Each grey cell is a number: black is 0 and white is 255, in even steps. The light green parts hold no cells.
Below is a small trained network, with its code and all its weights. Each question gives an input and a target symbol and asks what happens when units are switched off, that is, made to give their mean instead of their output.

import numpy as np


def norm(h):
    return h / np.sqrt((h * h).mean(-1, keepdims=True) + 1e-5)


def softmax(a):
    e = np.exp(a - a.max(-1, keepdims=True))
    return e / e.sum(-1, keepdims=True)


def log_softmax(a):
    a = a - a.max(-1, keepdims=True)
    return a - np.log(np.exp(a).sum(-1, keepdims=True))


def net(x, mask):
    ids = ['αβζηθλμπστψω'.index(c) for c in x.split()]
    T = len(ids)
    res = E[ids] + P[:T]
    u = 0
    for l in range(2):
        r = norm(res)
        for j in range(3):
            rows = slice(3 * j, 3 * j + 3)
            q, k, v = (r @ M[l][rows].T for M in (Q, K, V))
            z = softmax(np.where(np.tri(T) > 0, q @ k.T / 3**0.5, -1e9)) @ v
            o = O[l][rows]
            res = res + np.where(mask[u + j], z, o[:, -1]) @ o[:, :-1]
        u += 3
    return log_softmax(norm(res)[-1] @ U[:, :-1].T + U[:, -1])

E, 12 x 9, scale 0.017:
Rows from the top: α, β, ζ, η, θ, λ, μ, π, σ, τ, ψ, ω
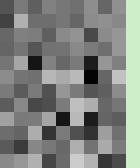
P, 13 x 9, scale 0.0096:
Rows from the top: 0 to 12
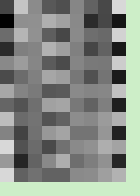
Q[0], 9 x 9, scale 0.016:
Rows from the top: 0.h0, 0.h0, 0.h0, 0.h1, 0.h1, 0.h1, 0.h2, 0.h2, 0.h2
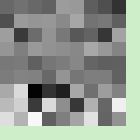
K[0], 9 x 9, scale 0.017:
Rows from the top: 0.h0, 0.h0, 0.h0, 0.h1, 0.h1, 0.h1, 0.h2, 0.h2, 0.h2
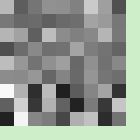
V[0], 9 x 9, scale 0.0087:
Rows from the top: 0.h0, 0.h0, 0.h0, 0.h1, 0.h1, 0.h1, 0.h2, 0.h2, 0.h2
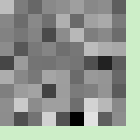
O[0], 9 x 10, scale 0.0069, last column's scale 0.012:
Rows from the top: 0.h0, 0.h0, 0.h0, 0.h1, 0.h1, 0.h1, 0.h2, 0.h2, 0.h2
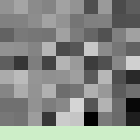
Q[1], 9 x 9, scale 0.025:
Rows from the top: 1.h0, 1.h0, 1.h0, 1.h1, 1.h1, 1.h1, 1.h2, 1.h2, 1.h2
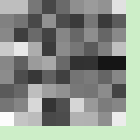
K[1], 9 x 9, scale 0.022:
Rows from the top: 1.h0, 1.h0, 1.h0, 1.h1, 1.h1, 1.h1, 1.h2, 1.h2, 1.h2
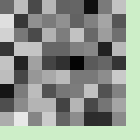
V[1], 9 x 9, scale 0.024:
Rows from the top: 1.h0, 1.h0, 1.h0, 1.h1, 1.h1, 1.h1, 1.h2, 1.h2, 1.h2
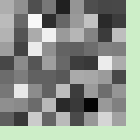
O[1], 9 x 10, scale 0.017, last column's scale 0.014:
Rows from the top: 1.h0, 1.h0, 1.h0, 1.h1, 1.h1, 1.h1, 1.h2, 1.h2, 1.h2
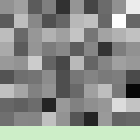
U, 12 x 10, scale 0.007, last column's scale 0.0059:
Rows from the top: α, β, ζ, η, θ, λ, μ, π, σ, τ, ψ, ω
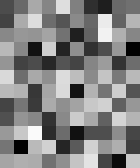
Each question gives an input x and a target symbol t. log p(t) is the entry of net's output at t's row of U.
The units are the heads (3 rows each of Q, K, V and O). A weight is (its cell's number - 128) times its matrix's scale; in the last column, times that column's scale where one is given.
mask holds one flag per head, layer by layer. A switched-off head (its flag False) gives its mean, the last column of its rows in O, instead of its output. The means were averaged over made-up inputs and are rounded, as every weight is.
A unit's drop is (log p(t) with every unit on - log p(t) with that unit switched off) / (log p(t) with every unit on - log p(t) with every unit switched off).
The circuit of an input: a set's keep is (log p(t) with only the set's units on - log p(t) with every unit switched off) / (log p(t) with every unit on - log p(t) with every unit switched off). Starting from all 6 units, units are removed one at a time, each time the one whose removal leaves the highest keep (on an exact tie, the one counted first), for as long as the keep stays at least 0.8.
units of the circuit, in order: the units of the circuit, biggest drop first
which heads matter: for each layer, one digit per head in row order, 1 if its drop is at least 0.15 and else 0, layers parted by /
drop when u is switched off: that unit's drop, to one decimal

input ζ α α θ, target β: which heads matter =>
000 / 010
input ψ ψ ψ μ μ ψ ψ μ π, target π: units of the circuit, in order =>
0.h2, 1.h1
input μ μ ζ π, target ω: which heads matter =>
000 / 001
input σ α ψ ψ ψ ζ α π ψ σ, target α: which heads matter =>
100 / 101
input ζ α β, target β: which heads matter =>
001 / 011
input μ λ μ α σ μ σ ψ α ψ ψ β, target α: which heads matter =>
000 / 001
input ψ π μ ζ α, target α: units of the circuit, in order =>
0.h2, 1.h2, 1.h0
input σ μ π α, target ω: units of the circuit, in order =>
1.h2
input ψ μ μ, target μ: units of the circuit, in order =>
1.h2, 1.h1, 1.h0
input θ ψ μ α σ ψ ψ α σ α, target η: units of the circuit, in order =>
1.h0, 1.h2
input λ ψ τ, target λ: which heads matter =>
000 / 100
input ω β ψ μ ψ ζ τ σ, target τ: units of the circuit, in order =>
1.h0, 1.h2, 1.h1, 0.h2
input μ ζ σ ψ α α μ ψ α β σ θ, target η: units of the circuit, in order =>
1.h0, 1.h2
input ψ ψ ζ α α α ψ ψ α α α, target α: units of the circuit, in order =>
0.h2, 1.h2
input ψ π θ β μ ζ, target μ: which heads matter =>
001 / 111
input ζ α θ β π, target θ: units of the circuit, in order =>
1.h0
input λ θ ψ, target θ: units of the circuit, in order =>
1.h0, 1.h2
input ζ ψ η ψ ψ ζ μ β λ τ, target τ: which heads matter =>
000 / 111
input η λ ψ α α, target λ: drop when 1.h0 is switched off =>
0.5
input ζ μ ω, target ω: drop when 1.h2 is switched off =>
0.9
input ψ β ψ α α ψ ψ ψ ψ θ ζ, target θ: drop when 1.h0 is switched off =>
1.0
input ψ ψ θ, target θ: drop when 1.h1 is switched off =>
0.0
